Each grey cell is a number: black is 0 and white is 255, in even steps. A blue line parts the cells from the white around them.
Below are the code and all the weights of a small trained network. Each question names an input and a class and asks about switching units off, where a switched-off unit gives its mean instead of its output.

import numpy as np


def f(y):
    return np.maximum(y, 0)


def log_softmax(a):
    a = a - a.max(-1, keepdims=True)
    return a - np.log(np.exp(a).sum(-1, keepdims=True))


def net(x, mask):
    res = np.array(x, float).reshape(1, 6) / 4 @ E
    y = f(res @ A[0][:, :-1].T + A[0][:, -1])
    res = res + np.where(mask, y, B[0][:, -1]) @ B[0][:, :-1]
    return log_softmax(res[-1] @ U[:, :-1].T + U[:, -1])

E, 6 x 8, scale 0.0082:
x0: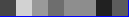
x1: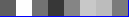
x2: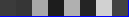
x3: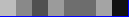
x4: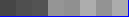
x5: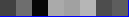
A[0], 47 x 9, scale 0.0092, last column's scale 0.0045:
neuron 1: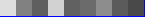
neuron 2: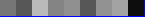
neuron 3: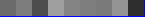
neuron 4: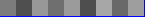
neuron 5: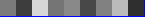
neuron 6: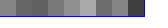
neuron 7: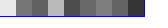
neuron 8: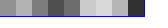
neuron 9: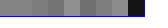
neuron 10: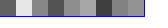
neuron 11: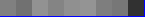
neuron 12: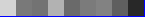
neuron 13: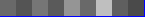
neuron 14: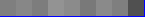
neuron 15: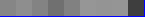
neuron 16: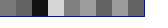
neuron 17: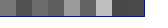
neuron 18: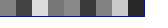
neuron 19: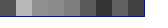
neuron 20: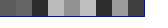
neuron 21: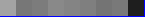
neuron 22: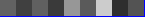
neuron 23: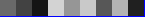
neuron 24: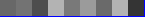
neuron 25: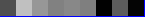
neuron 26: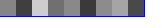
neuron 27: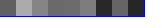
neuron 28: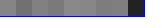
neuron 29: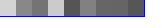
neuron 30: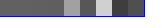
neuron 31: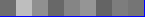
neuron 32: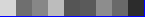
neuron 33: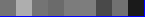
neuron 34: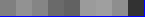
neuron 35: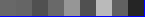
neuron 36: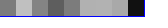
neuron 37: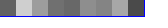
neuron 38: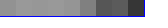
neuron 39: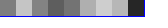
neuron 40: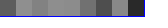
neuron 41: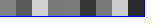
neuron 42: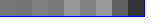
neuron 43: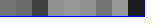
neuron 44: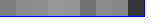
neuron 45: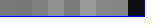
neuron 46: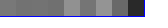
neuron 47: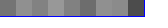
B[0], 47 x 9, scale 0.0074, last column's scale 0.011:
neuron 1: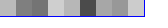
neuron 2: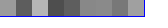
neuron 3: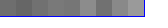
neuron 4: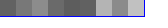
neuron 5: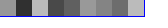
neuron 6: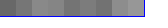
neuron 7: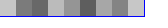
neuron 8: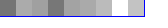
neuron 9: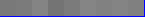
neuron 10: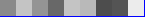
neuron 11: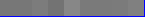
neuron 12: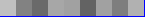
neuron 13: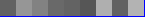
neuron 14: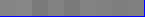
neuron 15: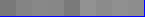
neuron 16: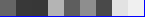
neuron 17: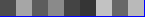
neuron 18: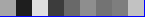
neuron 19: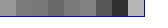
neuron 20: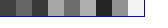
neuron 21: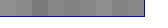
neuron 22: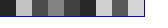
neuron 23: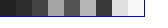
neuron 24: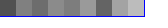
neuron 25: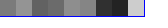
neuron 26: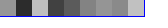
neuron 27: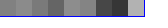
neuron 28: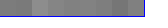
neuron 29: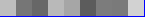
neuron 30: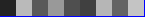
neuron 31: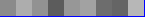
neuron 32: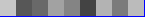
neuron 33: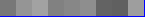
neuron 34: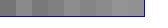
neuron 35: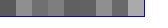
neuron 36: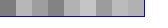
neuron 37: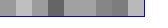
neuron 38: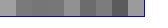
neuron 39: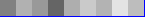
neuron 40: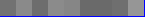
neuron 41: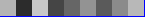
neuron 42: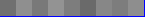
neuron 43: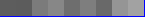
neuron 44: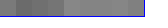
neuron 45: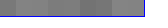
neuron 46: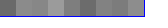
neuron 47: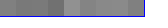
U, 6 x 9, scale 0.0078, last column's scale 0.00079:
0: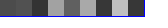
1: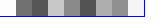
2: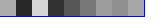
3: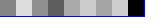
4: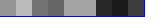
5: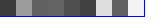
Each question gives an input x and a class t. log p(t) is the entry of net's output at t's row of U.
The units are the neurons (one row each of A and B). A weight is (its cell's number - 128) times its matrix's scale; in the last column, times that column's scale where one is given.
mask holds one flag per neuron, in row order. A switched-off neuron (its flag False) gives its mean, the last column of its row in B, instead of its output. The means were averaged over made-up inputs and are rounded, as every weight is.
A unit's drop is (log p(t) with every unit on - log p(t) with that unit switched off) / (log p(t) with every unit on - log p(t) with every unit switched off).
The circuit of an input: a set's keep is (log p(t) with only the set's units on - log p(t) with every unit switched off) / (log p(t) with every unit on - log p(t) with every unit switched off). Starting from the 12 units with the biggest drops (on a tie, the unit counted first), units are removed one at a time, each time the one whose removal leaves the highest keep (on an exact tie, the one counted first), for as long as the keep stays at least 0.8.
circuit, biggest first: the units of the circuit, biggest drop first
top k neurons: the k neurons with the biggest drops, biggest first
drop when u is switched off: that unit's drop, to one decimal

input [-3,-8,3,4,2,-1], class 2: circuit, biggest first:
(neuron 26)
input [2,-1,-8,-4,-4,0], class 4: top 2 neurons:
(neuron 10; neuron 25)
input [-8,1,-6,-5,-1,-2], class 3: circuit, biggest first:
(neuron 8; neuron 20)
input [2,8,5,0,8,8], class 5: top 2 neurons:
(neuron 22; neuron 30)
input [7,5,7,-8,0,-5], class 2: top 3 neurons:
(neuron 18; neuron 41; neuron 5)
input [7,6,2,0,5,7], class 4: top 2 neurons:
(neuron 10; neuron 25)
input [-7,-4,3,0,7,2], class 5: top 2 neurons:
(neuron 22; neuron 17)
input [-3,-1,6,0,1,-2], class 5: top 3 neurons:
(neuron 22; neuron 30; neuron 17)
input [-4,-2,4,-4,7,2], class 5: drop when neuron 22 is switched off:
0.4
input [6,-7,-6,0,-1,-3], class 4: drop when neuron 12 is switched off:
-0.1
